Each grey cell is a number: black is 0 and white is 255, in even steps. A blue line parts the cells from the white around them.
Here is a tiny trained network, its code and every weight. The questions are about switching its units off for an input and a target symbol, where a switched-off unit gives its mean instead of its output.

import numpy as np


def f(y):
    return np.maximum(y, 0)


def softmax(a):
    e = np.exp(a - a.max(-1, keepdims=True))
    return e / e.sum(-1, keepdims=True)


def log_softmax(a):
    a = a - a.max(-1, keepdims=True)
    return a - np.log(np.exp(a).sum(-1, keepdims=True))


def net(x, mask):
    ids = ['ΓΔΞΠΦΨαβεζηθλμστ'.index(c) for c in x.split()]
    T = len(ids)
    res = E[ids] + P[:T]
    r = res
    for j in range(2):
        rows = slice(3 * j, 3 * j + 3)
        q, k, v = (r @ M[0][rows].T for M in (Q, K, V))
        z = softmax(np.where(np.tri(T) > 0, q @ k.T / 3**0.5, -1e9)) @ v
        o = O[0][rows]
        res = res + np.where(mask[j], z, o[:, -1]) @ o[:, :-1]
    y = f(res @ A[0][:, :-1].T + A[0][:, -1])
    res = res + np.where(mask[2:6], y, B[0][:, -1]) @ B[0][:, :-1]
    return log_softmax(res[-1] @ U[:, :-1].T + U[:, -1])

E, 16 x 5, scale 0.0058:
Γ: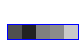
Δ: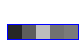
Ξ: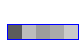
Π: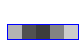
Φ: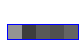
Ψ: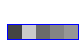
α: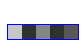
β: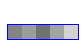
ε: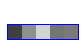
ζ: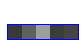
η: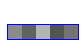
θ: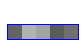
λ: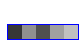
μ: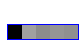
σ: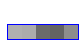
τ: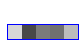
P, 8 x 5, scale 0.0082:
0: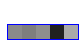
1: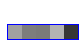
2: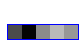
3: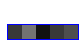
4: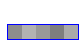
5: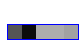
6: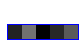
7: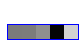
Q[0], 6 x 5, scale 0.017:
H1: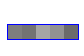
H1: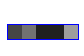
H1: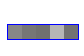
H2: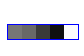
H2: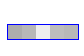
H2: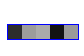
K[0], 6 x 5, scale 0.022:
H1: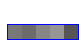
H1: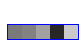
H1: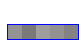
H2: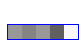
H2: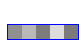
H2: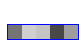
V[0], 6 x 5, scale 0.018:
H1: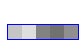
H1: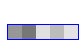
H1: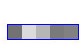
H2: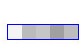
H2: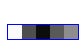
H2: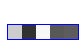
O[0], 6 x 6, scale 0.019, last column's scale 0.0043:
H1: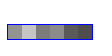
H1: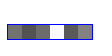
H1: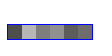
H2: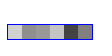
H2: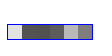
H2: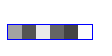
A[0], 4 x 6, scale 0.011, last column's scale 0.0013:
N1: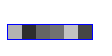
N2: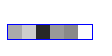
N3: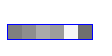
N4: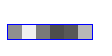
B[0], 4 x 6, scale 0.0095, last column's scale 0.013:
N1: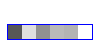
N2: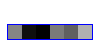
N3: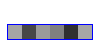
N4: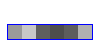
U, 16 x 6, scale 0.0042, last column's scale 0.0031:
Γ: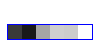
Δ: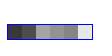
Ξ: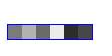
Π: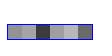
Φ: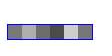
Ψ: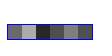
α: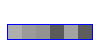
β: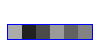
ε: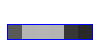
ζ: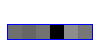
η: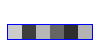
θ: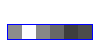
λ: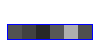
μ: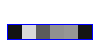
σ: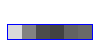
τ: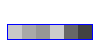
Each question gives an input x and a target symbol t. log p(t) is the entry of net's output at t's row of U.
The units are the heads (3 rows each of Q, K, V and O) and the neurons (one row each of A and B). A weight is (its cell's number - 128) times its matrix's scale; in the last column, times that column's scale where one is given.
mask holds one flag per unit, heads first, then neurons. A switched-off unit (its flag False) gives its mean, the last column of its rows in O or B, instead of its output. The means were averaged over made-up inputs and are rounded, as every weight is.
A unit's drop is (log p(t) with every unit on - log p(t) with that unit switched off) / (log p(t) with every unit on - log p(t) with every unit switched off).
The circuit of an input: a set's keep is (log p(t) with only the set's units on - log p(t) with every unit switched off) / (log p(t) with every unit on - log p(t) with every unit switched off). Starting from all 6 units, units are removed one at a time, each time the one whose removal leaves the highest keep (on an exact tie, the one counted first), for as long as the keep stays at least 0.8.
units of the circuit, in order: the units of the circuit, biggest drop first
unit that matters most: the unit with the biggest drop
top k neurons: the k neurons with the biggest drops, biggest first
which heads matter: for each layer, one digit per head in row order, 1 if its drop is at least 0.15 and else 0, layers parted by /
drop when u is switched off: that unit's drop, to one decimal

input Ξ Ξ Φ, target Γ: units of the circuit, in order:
H1, H2, N4
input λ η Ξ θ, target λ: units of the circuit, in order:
H2, N2
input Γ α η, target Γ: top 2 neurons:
N1, N4
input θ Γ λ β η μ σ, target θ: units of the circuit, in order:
H1, N4
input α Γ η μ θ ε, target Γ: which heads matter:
10
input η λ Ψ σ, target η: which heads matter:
01
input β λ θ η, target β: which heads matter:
11
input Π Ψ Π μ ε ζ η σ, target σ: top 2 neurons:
N2, N4
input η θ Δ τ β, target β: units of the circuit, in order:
H2, N2, N1
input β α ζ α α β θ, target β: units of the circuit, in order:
H2, N2, H1
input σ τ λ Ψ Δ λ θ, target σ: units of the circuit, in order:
H1, H2, N4, N2
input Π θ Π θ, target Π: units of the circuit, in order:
H2, N1
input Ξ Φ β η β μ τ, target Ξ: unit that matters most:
H1
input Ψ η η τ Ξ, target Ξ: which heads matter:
01
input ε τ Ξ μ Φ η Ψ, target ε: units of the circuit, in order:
H2
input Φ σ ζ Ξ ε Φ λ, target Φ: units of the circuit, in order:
N1, H2, H1
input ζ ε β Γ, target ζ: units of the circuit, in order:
H1, H2
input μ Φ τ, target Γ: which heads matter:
10
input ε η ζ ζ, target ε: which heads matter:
11
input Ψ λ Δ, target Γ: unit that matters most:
H1
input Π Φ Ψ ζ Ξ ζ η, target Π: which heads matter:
01
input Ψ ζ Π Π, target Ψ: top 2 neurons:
N4, N2
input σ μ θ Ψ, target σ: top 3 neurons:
N4, N2, N1
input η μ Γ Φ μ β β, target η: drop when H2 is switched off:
0.8
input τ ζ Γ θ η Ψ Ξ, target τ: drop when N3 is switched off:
0.0
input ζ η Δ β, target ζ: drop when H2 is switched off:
0.4
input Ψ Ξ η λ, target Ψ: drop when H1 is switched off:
0.7
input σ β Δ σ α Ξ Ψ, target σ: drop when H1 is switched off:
0.7
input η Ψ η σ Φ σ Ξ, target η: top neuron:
N1
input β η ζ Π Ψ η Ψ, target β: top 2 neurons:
N2, N1
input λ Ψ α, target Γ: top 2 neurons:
N1, N4
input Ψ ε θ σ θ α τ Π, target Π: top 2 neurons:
N1, N2
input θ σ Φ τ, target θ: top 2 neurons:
N4, N2
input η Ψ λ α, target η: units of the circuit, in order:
H2
